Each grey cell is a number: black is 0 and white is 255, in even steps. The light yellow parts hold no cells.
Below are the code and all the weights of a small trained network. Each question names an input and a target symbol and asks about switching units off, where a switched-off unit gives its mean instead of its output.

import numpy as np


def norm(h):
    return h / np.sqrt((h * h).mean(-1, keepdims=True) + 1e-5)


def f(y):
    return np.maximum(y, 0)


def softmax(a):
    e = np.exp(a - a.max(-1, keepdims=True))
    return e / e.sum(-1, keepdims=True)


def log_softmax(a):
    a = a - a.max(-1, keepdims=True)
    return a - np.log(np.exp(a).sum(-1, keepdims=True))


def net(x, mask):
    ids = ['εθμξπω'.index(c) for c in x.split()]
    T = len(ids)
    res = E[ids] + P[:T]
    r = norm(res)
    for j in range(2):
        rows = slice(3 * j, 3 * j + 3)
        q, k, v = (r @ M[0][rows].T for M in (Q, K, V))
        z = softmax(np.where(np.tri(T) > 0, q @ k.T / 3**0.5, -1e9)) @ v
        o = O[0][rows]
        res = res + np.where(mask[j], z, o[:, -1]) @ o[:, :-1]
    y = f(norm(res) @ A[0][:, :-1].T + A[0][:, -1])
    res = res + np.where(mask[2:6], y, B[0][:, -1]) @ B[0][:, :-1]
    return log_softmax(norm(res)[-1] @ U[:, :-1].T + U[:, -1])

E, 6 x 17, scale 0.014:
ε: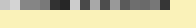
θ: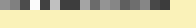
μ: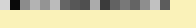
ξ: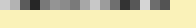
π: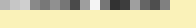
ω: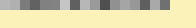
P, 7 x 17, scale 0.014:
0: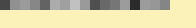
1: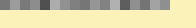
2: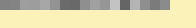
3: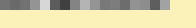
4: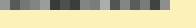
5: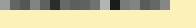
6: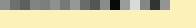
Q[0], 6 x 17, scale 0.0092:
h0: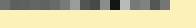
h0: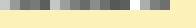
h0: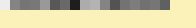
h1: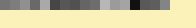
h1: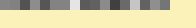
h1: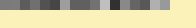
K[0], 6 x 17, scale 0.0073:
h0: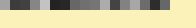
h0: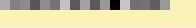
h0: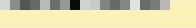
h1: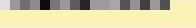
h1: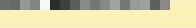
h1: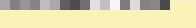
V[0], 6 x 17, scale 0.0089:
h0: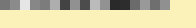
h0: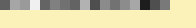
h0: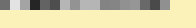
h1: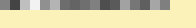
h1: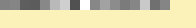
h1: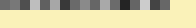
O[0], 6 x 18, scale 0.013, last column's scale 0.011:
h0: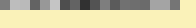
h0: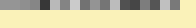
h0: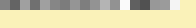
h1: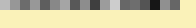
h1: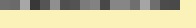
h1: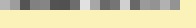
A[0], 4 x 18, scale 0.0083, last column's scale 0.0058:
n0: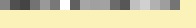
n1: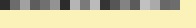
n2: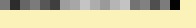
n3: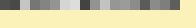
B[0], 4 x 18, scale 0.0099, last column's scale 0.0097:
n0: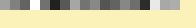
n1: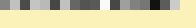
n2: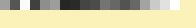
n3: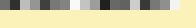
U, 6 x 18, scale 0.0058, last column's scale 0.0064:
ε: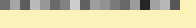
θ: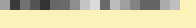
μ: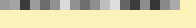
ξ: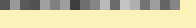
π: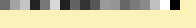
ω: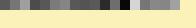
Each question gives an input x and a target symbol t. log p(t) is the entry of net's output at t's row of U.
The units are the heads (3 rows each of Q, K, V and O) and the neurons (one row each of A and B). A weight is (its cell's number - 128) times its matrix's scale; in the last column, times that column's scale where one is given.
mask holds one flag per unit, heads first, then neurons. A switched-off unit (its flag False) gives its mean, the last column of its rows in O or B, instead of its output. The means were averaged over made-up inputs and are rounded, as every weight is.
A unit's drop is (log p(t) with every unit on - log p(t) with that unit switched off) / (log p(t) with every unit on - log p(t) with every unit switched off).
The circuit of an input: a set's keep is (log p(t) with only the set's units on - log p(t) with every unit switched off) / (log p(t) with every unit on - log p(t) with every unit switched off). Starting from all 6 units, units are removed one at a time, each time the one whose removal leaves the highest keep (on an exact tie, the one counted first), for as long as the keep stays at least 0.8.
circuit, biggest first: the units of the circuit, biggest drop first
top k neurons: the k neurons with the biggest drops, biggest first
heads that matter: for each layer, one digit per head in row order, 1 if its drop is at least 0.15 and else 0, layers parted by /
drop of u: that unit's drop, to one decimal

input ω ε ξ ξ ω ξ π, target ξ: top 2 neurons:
[n1; n3]
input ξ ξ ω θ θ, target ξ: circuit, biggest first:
[h1; n1]
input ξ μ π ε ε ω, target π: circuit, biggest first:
[n2; h1; n3]
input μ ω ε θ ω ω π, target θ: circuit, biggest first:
[h1]
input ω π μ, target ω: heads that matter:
01
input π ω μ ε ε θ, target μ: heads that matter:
01
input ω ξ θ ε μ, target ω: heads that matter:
10
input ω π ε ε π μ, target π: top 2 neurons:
[n1; n0]
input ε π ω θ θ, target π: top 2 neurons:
[n2; n3]
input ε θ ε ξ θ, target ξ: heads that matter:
10
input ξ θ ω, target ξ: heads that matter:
01
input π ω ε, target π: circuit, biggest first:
[n2; h1; n3; h0]
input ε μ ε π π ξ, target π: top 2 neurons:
[n1; n0]
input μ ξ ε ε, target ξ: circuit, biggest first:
[h0]
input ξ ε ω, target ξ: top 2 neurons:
[n1; n3]
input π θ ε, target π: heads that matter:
10
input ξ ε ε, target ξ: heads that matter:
00
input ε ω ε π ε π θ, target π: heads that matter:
10
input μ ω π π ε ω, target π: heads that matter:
01
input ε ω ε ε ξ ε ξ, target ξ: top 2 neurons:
[n3; n2]
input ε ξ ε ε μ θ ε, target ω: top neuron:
[n1]
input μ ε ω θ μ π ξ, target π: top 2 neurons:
[n3; n1]
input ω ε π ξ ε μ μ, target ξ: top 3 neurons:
[n1; n3; n2]
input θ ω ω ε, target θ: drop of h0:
0.1
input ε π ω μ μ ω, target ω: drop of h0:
-0.2
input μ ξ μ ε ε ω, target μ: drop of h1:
1.2
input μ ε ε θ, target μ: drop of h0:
0.0
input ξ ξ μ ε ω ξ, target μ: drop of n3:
0.2
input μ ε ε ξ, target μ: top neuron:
[n2]
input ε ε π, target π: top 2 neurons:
[n1; n0]
